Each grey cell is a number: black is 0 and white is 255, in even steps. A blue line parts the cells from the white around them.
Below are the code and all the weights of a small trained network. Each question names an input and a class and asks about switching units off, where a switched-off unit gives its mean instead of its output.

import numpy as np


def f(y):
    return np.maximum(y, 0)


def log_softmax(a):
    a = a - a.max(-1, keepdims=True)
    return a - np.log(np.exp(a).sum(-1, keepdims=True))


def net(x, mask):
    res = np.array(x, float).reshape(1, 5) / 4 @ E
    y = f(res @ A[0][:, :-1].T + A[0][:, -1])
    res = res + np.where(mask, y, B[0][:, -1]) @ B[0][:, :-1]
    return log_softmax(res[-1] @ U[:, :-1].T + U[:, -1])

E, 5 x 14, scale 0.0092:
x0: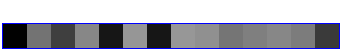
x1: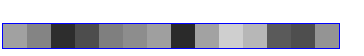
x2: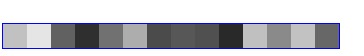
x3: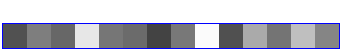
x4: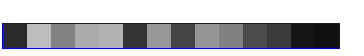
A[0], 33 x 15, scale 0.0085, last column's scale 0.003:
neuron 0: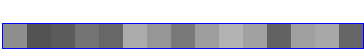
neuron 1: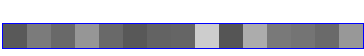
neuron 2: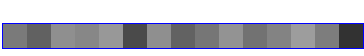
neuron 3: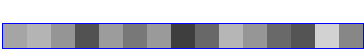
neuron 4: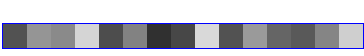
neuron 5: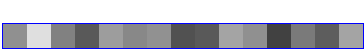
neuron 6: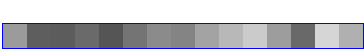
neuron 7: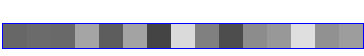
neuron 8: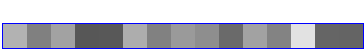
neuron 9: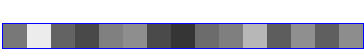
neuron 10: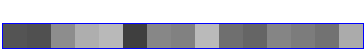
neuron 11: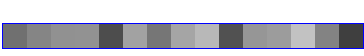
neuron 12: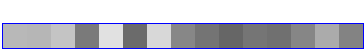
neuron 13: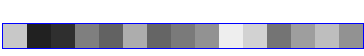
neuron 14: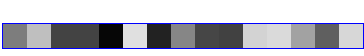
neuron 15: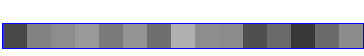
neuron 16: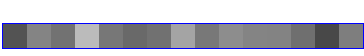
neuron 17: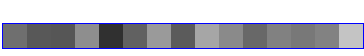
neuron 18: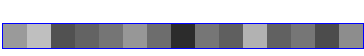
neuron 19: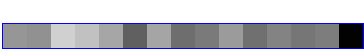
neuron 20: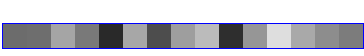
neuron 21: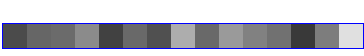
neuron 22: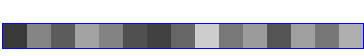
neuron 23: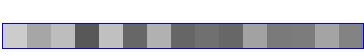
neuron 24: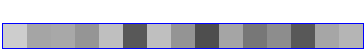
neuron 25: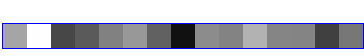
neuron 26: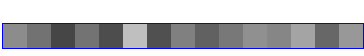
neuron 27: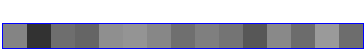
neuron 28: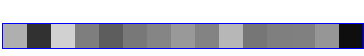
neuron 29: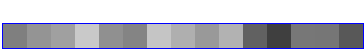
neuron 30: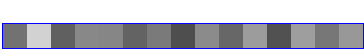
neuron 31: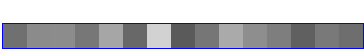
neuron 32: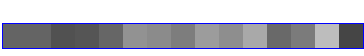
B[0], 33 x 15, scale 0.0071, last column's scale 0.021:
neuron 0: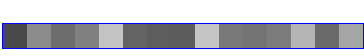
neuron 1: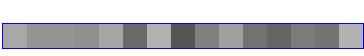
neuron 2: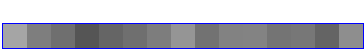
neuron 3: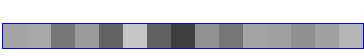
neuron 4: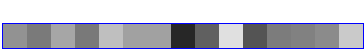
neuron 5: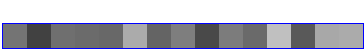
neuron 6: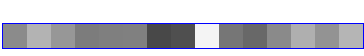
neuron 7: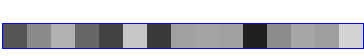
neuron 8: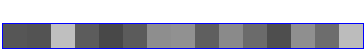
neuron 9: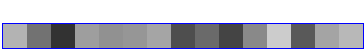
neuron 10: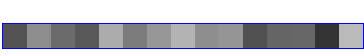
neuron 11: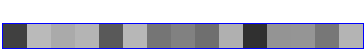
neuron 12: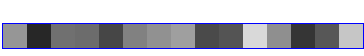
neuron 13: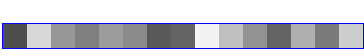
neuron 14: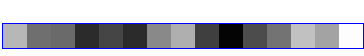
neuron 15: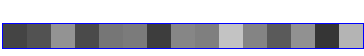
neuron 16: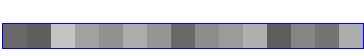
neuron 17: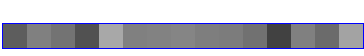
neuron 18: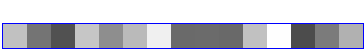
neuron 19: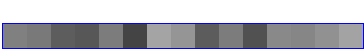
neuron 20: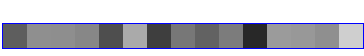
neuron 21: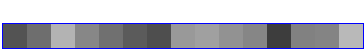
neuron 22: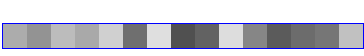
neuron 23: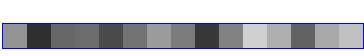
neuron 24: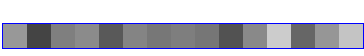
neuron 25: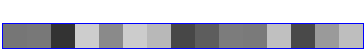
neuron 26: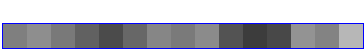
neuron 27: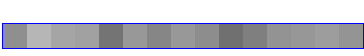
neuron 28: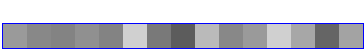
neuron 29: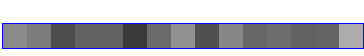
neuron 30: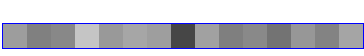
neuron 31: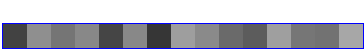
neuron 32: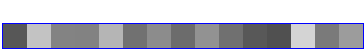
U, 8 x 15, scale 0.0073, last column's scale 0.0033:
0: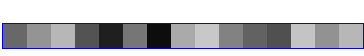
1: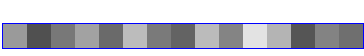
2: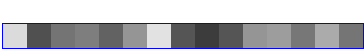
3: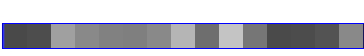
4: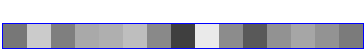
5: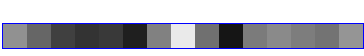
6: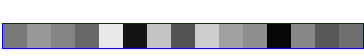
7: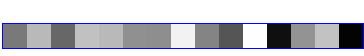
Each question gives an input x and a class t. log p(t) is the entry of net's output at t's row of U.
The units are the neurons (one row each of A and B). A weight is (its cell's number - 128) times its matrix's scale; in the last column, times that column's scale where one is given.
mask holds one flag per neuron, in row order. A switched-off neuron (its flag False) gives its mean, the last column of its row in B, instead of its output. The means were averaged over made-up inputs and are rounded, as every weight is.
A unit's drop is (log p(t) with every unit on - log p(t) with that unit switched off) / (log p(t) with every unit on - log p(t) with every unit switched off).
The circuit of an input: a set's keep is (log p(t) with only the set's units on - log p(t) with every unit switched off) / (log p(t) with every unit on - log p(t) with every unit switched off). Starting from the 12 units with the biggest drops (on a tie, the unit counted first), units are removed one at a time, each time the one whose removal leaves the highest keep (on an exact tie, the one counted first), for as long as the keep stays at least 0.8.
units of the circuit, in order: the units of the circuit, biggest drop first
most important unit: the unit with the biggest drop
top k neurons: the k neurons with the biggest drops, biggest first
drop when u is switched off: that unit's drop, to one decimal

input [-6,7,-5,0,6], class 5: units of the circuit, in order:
[neuron 31; neuron 29; neuron 4]
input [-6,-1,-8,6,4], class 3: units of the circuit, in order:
[neuron 29]
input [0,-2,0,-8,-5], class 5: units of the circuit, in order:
[neuron 4; neuron 22]
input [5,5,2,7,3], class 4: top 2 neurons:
[neuron 25; neuron 18]
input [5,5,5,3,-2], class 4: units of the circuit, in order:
[neuron 12; neuron 30]
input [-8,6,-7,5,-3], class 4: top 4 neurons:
[neuron 13; neuron 6; neuron 14; neuron 0]
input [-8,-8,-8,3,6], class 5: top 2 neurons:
[neuron 19; neuron 29]
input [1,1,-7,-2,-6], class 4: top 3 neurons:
[neuron 14; neuron 28; neuron 8]
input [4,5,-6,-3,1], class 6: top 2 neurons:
[neuron 7; neuron 20]
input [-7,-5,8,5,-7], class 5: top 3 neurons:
[neuron 14; neuron 23; neuron 12]
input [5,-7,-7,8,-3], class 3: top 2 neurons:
[neuron 22; neuron 4]
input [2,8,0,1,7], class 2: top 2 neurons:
[neuron 13; neuron 18]
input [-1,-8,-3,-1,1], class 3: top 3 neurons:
[neuron 14; neuron 6; neuron 13]
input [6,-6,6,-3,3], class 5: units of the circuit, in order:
[neuron 14]
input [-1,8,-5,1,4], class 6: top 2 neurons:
[neuron 7; neuron 20]
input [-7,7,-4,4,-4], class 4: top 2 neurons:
[neuron 13; neuron 6]
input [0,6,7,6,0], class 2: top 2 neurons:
[neuron 14; neuron 18]
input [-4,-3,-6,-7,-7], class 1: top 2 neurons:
[neuron 14; neuron 28]
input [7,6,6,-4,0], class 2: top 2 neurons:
[neuron 25; neuron 18]
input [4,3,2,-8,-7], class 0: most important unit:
neuron 13
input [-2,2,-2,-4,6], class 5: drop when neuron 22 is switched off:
0.2
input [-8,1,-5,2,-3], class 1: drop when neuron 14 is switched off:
0.6
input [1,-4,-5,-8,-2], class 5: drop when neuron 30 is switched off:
0.2
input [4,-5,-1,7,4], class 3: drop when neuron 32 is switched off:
0.1
